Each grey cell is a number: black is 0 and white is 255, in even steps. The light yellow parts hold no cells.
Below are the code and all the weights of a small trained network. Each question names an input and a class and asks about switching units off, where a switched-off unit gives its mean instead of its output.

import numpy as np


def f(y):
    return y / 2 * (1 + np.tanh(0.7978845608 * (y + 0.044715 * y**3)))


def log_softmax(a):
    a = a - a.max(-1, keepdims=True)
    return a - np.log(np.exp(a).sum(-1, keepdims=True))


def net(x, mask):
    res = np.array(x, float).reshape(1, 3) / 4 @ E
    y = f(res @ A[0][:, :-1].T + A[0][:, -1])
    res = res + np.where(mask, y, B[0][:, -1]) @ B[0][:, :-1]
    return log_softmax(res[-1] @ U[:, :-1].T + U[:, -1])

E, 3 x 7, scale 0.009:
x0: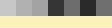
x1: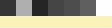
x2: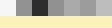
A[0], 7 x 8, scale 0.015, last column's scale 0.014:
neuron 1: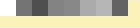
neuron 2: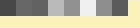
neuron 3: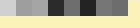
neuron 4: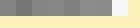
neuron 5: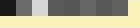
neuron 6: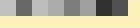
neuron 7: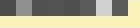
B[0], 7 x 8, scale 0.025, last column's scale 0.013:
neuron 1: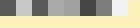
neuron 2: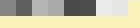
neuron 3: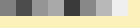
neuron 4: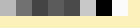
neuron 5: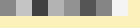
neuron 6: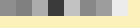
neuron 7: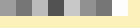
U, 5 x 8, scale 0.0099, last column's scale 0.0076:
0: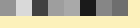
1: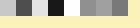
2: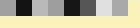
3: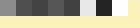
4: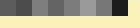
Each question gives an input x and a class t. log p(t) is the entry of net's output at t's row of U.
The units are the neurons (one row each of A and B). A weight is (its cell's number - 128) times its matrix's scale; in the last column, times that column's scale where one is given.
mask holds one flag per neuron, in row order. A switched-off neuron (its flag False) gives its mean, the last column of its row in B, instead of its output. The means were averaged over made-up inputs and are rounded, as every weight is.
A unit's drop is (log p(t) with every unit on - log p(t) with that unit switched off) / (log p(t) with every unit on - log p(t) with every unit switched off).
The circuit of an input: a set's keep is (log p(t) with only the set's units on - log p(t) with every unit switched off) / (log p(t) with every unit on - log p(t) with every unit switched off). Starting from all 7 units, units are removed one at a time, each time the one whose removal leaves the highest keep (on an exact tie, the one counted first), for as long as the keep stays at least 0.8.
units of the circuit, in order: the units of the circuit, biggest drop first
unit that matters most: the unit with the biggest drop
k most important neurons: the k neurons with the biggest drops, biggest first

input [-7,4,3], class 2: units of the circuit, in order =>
neuron 2
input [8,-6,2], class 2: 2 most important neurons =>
neuron 3; neuron 7
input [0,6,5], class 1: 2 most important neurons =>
neuron 7; neuron 5
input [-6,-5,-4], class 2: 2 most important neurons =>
neuron 2; neuron 7
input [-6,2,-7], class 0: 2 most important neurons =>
neuron 5; neuron 3
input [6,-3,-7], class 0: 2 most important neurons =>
neuron 5; neuron 2
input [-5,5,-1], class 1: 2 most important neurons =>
neuron 7; neuron 3
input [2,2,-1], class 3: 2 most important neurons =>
neuron 2; neuron 6
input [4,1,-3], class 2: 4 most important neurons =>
neuron 1; neuron 3; neuron 4; neuron 7
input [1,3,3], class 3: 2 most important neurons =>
neuron 5; neuron 6
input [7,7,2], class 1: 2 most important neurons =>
neuron 7; neuron 2
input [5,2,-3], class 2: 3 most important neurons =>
neuron 3; neuron 1; neuron 4
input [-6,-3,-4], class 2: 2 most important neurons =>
neuron 2; neuron 1
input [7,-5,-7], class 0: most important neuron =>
neuron 5
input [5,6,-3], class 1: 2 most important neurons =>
neuron 7; neuron 2
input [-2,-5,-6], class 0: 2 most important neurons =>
neuron 5; neuron 7
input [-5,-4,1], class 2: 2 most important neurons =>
neuron 2; neuron 7
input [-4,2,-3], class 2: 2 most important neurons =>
neuron 1; neuron 2
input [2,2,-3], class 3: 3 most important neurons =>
neuron 1; neuron 2; neuron 6
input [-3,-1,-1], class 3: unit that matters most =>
neuron 3
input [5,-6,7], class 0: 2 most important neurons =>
neuron 1; neuron 7
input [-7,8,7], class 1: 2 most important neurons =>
neuron 7; neuron 5
